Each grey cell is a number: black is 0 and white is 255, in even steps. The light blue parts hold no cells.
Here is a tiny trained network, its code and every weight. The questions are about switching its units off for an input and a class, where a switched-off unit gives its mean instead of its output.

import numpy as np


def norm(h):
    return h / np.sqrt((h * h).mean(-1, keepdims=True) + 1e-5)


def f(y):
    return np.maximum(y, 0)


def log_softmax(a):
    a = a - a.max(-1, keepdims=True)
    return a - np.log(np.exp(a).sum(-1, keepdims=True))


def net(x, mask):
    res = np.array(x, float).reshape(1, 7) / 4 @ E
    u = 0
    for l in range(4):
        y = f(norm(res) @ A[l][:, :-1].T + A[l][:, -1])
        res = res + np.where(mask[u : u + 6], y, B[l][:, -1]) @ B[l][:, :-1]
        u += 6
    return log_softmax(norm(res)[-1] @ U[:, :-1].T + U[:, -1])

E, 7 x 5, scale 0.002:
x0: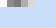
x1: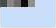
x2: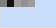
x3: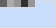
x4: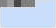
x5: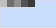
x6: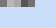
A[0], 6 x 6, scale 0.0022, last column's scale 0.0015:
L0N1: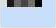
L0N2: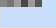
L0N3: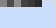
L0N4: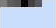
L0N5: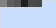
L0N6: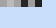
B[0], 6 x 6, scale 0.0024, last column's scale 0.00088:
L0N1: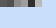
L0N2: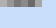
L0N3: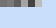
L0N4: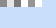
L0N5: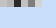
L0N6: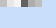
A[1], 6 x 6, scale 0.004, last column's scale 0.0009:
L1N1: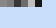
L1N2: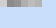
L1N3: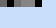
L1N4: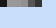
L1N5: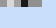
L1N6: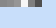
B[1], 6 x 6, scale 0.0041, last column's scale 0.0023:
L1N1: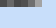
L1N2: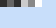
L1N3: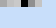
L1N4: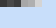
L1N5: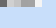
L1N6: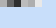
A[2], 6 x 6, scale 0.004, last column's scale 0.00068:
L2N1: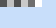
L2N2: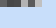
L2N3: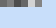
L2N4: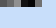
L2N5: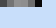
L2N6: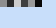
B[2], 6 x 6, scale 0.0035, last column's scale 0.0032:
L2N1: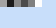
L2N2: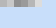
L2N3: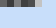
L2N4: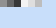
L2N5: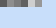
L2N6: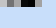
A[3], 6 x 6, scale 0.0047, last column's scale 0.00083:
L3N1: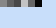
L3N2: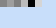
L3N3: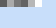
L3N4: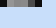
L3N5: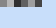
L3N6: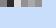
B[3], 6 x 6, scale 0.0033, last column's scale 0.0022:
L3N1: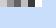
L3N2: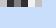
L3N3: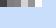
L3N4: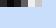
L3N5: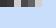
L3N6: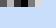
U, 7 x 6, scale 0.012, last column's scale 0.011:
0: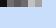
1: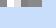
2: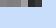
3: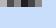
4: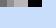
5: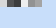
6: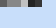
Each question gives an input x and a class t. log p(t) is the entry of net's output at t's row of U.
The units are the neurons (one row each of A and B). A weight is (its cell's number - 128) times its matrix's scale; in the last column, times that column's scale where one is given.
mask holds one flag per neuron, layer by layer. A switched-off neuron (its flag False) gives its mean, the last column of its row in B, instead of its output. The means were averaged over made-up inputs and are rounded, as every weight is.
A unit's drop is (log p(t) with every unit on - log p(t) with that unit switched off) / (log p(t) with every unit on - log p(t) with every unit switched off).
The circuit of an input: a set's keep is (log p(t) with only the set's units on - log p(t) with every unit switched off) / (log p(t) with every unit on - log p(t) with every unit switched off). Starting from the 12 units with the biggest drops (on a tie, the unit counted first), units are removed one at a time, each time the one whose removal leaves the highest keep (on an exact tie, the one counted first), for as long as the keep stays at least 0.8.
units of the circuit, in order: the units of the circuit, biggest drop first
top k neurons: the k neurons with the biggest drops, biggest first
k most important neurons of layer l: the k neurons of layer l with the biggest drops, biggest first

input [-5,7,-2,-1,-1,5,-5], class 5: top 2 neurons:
[L2N4; L0N5]
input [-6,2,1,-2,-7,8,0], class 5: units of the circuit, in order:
[L2N4]
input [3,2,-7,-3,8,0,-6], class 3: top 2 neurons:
[L3N5; L2N4]
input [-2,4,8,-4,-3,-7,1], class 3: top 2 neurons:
[L2N6; L1N3]
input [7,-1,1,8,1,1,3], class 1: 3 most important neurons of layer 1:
[L1N5; L1N4; L1N6]
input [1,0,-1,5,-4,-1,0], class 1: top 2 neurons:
[L1N5; L1N4]
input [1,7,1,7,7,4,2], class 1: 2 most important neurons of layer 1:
[L1N5; L1N2]
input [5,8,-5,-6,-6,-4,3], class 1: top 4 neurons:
[L1N5; L0N6; L1N4; L3N4]
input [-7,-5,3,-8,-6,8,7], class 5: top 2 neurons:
[L2N4; L2N1]
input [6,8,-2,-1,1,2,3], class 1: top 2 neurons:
[L1N5; L0N6]
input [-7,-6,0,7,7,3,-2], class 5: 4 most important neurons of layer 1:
[L1N5; L1N2; L1N3; L1N1]
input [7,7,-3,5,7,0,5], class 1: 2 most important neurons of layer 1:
[L1N5; L1N4]
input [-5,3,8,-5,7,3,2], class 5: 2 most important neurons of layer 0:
[L0N4; L0N5]
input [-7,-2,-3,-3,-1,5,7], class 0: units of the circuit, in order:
[L3N4]
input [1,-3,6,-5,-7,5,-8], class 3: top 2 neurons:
[L1N3; L2N6]
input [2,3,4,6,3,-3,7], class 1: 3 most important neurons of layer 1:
[L1N5; L1N2; L1N4]
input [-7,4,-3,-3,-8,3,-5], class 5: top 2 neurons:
[L2N4; L1N5]
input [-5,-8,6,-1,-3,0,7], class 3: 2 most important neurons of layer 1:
[L1N2; L1N5]
